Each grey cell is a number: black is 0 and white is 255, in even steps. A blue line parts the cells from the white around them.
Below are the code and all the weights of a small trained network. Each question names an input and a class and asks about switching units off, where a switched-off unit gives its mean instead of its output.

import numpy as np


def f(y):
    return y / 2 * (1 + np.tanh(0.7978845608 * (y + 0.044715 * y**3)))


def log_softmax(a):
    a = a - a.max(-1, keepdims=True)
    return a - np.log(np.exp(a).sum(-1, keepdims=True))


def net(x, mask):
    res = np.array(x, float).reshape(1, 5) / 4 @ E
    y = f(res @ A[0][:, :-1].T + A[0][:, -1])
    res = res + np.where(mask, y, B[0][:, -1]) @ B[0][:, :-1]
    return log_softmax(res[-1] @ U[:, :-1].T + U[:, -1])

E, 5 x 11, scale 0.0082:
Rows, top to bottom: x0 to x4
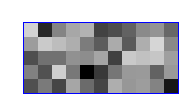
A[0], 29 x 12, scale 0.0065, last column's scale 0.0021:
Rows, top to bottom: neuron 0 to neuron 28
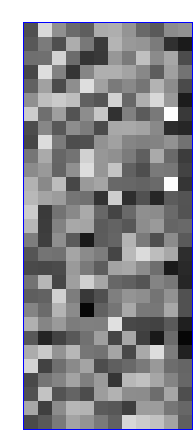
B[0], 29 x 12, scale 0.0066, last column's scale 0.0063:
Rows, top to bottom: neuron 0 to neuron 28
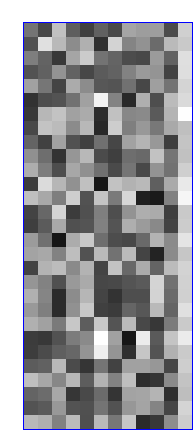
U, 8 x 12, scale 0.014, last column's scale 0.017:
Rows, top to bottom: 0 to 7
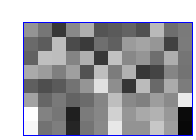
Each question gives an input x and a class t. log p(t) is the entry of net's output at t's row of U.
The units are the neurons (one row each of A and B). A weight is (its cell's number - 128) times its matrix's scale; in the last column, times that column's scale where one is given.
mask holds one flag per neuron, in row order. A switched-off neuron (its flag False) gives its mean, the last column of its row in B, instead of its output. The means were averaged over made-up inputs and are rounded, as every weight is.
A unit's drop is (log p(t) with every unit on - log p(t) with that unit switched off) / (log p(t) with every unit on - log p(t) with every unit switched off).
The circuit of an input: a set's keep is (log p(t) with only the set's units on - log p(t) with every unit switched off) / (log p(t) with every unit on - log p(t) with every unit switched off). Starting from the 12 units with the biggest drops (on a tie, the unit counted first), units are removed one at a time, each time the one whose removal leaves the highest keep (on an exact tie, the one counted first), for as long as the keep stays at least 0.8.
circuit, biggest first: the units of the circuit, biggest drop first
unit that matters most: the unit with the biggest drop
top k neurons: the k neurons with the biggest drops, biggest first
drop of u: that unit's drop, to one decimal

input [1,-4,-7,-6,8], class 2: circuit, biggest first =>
neuron 17
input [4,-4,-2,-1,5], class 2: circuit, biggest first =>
neuron 17; neuron 1
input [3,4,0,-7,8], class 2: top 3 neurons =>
neuron 1; neuron 7; neuron 17
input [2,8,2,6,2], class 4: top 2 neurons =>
neuron 5; neuron 23
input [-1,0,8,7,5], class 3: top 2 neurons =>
neuron 28; neuron 16
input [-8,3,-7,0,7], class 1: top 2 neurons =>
neuron 8; neuron 0
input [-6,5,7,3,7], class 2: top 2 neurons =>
neuron 7; neuron 1
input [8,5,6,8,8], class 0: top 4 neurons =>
neuron 2; neuron 19; neuron 20; neuron 15
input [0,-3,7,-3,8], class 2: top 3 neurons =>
neuron 17; neuron 7; neuron 1
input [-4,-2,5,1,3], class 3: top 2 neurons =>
neuron 28; neuron 25
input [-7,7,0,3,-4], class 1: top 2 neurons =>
neuron 0; neuron 8
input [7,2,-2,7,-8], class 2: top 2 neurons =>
neuron 11; neuron 6
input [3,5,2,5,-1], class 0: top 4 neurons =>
neuron 22; neuron 19; neuron 20; neuron 2
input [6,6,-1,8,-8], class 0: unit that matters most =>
neuron 2
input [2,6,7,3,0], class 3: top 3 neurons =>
neuron 28; neuron 16; neuron 25
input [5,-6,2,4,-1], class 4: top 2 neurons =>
neuron 22; neuron 15
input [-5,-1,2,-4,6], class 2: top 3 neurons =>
neuron 7; neuron 1; neuron 17
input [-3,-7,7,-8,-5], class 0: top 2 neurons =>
neuron 18; neuron 4
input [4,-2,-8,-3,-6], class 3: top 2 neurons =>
neuron 12; neuron 21
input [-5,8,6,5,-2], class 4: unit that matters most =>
neuron 5
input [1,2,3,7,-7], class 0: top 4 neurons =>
neuron 20; neuron 19; neuron 2; neuron 15
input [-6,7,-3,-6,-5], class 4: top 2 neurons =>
neuron 23; neuron 5
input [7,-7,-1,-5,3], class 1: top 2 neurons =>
neuron 13; neuron 24
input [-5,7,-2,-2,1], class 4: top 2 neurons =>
neuron 5; neuron 23
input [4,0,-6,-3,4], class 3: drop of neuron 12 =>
0.3
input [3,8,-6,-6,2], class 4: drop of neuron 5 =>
0.4
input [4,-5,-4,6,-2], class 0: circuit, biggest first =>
neuron 15
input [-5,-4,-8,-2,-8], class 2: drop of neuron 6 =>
1.1
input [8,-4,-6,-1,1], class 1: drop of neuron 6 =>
0.0
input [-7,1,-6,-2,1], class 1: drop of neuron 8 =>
0.1
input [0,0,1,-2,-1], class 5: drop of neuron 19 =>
0.3
